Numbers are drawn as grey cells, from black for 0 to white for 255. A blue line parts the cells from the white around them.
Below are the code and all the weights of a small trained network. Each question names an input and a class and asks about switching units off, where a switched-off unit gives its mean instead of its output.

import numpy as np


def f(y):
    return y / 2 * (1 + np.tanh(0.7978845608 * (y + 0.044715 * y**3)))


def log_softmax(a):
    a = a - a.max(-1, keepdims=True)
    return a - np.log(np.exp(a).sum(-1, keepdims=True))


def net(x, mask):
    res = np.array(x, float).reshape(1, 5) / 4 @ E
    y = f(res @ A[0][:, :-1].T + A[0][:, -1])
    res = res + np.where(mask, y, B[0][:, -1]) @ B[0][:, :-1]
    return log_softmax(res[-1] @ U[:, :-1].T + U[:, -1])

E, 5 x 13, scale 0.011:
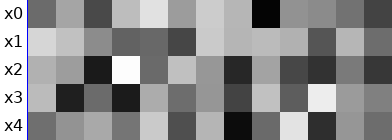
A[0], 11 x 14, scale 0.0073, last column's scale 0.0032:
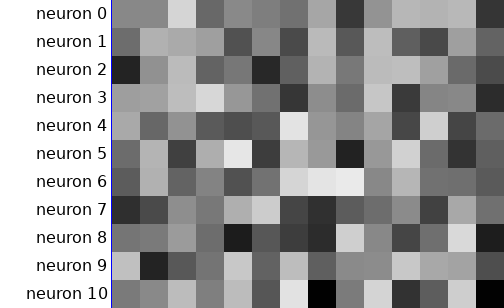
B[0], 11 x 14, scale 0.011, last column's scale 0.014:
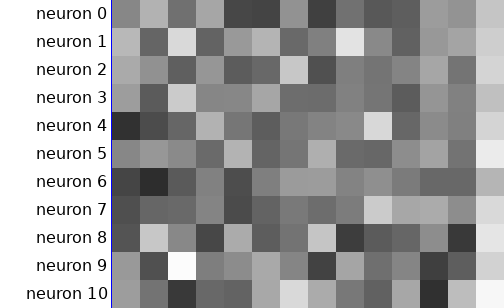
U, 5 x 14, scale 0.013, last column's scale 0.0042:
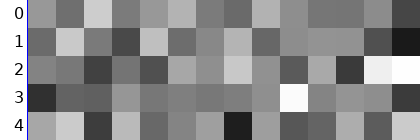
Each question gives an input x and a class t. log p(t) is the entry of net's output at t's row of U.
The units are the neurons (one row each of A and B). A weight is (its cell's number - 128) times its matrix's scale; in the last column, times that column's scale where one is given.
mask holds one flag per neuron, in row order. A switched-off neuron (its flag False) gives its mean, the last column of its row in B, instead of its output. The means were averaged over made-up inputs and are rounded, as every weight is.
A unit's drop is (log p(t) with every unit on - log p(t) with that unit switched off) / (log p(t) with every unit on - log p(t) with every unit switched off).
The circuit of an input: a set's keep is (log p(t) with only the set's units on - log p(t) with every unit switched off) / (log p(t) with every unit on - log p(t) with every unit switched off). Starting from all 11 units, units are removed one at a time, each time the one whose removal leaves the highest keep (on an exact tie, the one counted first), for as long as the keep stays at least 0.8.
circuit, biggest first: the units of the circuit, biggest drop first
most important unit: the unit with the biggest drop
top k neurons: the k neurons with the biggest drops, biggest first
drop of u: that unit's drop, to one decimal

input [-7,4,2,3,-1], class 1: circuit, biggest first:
(neuron 8)
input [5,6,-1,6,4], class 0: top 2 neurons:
(neuron 9; neuron 8)
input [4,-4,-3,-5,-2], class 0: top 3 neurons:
(neuron 1; neuron 8; neuron 10)
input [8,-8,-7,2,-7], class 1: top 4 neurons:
(neuron 5; neuron 10; neuron 4; neuron 6)
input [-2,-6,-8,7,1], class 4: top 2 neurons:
(neuron 0; neuron 2)
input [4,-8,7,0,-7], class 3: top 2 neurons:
(neuron 7; neuron 10)
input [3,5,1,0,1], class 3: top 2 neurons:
(neuron 8; neuron 4)
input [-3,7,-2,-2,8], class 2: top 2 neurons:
(neuron 10; neuron 7)
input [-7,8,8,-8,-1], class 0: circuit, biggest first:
(neuron 3; neuron 1)
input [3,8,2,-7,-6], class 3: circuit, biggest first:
(neuron 6; neuron 10)
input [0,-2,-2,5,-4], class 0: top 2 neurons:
(neuron 10; neuron 9)
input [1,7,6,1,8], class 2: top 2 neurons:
(neuron 10; neuron 7)
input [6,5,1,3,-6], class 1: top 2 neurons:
(neuron 10; neuron 5)
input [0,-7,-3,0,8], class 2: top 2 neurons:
(neuron 10; neuron 4)
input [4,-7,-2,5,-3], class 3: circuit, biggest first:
(neuron 7)
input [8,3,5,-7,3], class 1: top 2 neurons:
(neuron 5; neuron 9)
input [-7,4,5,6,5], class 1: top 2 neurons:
(neuron 8; neuron 1)
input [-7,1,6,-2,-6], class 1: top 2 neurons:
(neuron 8; neuron 10)
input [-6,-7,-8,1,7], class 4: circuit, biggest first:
(neuron 2; neuron 0)
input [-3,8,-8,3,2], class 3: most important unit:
neuron 4
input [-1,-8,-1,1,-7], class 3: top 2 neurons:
(neuron 7; neuron 10)
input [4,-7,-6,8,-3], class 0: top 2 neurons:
(neuron 9; neuron 4)
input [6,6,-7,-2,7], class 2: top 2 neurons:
(neuron 10; neuron 8)
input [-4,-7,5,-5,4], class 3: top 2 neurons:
(neuron 7; neuron 9)
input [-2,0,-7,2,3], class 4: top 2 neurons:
(neuron 2; neuron 0)
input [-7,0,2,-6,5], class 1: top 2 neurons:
(neuron 8; neuron 9)
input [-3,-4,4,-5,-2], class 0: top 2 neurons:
(neuron 10; neuron 4)
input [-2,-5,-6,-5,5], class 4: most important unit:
neuron 2
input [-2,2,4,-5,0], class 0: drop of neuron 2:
0.2
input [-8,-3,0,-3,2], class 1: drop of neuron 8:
0.9
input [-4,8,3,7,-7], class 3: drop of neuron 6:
0.6
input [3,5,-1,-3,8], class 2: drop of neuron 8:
0.0
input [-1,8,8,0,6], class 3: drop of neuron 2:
0.1
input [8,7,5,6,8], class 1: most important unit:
neuron 5
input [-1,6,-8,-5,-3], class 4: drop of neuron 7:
0.1
